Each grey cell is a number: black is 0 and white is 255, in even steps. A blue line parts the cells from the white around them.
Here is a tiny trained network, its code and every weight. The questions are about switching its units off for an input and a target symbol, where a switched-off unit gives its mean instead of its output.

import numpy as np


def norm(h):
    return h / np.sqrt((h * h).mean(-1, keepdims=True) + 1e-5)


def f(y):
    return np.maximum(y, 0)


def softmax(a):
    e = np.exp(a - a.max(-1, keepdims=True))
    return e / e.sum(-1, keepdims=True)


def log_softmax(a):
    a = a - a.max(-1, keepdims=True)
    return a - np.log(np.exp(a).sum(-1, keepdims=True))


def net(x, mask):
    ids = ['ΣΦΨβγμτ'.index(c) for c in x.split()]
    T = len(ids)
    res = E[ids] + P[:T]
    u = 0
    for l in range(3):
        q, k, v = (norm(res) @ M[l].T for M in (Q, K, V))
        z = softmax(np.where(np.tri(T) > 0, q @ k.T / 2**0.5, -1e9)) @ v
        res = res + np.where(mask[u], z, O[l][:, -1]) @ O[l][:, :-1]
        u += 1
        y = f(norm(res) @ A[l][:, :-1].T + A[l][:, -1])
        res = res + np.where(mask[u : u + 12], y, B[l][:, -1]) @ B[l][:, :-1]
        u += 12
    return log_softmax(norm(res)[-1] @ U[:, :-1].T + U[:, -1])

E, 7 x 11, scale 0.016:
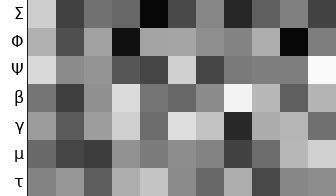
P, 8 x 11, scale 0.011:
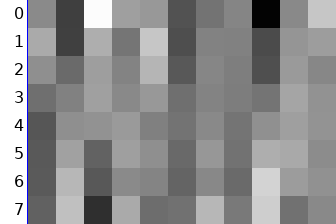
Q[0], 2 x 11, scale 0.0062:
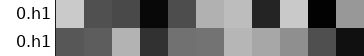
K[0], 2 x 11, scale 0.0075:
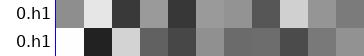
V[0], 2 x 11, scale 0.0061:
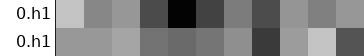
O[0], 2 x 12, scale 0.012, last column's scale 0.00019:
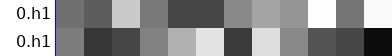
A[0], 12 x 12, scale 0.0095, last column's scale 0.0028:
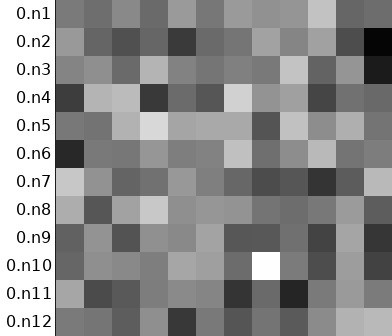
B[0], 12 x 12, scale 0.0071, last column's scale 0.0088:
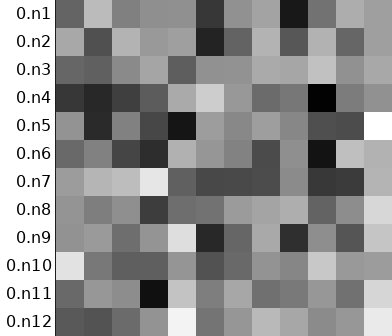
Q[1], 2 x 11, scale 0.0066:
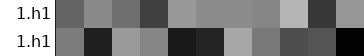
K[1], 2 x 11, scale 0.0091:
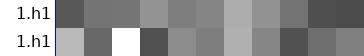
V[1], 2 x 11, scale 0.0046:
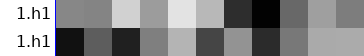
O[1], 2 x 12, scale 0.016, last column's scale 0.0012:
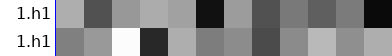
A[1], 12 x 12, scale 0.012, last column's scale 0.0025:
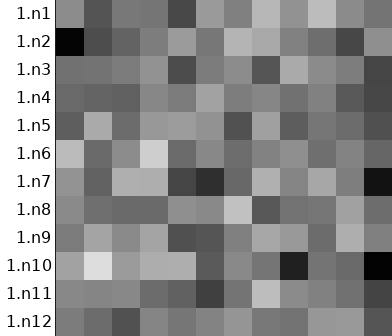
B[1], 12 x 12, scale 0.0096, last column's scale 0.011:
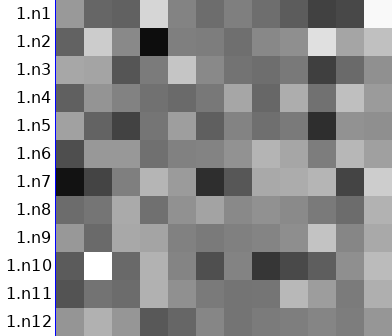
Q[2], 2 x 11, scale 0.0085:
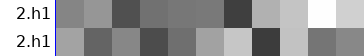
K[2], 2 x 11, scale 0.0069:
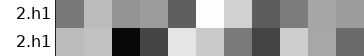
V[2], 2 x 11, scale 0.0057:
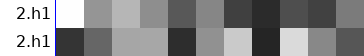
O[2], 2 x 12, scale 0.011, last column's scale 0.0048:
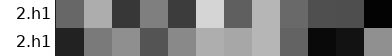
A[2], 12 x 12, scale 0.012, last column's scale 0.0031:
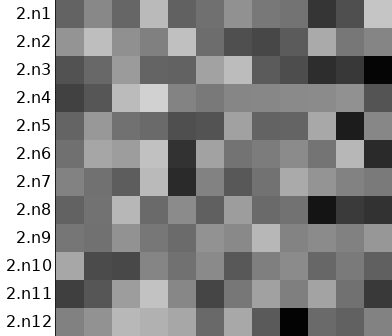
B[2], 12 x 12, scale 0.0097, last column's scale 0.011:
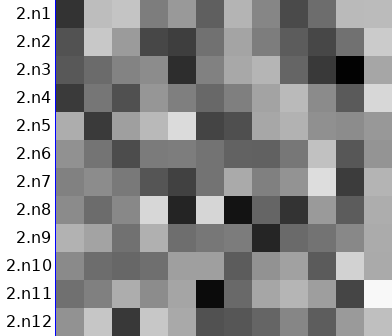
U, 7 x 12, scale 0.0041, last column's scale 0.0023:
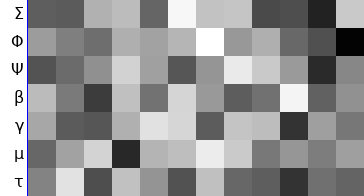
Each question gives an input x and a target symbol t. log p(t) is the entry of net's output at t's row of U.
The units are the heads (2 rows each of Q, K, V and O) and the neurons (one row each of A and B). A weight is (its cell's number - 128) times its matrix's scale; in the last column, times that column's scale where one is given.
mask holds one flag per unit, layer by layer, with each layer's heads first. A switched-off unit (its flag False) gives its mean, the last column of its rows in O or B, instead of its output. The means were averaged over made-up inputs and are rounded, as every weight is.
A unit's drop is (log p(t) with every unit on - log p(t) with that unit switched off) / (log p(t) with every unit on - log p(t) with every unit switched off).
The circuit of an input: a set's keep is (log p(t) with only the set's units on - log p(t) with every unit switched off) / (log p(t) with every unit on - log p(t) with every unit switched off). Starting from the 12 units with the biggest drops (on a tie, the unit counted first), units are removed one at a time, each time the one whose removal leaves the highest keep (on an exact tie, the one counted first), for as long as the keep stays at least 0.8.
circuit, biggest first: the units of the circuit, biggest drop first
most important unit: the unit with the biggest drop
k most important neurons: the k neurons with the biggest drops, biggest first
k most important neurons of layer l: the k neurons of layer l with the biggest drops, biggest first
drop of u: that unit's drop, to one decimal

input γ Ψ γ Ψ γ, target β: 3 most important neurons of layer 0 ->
(0.n5; 0.n11; 0.n12)
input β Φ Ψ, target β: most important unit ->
1.n7
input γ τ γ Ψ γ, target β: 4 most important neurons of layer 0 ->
(0.n5; 0.n11; 0.n12; 0.n10)
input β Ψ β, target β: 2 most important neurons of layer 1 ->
(1.n7; 1.n2)
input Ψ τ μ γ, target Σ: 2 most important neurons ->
(1.n10; 2.n3)
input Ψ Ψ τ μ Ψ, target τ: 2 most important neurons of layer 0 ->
(0.n7; 0.n9)
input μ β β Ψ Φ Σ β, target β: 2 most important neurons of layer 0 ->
(0.n11; 0.n3)
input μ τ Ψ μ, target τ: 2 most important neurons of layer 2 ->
(2.n12; 2.n2)
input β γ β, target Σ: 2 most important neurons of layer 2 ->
(2.n11; 2.n12)
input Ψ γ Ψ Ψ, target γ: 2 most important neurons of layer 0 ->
(0.n11; 0.n7)
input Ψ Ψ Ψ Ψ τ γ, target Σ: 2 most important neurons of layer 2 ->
(2.n8; 2.n3)
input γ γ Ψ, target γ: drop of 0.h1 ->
0.1
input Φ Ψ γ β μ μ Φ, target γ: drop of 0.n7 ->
0.5
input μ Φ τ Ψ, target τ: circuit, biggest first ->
(0.h1)
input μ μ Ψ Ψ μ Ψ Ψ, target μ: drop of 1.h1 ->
1.3
